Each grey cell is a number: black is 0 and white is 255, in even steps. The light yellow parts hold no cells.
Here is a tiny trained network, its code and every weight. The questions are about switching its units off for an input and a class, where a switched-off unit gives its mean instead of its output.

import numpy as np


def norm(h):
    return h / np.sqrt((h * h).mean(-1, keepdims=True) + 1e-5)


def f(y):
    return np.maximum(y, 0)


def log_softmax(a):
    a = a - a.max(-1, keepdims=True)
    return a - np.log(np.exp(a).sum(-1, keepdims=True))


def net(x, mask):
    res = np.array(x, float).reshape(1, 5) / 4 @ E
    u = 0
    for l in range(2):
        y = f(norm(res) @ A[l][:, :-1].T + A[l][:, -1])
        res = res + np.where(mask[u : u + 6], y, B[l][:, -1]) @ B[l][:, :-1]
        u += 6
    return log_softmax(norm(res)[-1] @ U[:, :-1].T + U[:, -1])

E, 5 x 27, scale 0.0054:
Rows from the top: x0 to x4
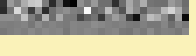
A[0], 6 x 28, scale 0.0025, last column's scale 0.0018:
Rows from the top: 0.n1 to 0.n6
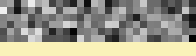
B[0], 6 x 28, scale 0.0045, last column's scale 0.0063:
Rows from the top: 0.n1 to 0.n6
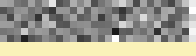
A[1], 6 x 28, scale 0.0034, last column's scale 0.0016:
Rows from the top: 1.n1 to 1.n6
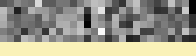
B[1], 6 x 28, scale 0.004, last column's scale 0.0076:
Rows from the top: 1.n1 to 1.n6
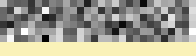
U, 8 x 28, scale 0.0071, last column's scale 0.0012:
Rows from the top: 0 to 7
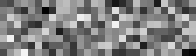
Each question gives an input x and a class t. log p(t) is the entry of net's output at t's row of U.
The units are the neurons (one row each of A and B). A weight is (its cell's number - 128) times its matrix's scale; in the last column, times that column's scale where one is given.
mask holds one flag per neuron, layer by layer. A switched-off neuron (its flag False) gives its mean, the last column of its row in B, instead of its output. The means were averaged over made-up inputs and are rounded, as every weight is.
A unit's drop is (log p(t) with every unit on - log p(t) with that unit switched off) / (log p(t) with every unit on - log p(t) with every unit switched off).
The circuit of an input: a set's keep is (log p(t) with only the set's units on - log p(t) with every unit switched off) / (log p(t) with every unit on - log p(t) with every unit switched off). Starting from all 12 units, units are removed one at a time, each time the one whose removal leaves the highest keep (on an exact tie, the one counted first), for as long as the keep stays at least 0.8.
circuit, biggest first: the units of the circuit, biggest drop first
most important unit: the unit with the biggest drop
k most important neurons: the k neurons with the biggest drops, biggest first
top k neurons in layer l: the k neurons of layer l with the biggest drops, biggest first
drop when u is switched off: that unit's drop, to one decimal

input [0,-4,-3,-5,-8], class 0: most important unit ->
0.n2
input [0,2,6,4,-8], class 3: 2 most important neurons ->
[0.n3; 1.n5]
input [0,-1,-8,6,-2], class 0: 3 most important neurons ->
[1.n5; 0.n4; 0.n1]
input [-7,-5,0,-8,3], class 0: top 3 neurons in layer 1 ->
[1.n4; 1.n2; 1.n1]
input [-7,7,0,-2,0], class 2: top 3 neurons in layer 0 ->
[0.n6; 0.n4; 0.n3]
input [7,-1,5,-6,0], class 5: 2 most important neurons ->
[0.n1; 1.n6]
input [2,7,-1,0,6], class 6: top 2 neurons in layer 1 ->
[1.n1; 1.n5]
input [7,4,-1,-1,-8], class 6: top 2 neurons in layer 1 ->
[1.n1; 1.n5]
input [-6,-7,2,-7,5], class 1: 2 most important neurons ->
[1.n3; 1.n6]
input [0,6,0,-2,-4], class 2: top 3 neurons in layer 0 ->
[0.n4; 0.n2; 0.n6]
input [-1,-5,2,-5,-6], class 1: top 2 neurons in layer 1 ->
[1.n3; 1.n6]
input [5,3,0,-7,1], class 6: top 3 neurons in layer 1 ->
[1.n1; 1.n5; 1.n2]
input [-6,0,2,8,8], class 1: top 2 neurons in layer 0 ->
[0.n1; 0.n2]
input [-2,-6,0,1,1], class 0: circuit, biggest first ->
[0.n2]
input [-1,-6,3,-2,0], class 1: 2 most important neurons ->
[0.n2; 1.n3]
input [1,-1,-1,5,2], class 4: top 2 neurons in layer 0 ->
[0.n1; 0.n6]
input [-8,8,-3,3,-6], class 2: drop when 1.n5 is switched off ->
0.1
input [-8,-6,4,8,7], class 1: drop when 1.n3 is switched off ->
0.1
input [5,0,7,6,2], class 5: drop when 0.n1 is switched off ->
0.2
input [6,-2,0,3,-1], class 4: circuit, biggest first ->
[0.n6]
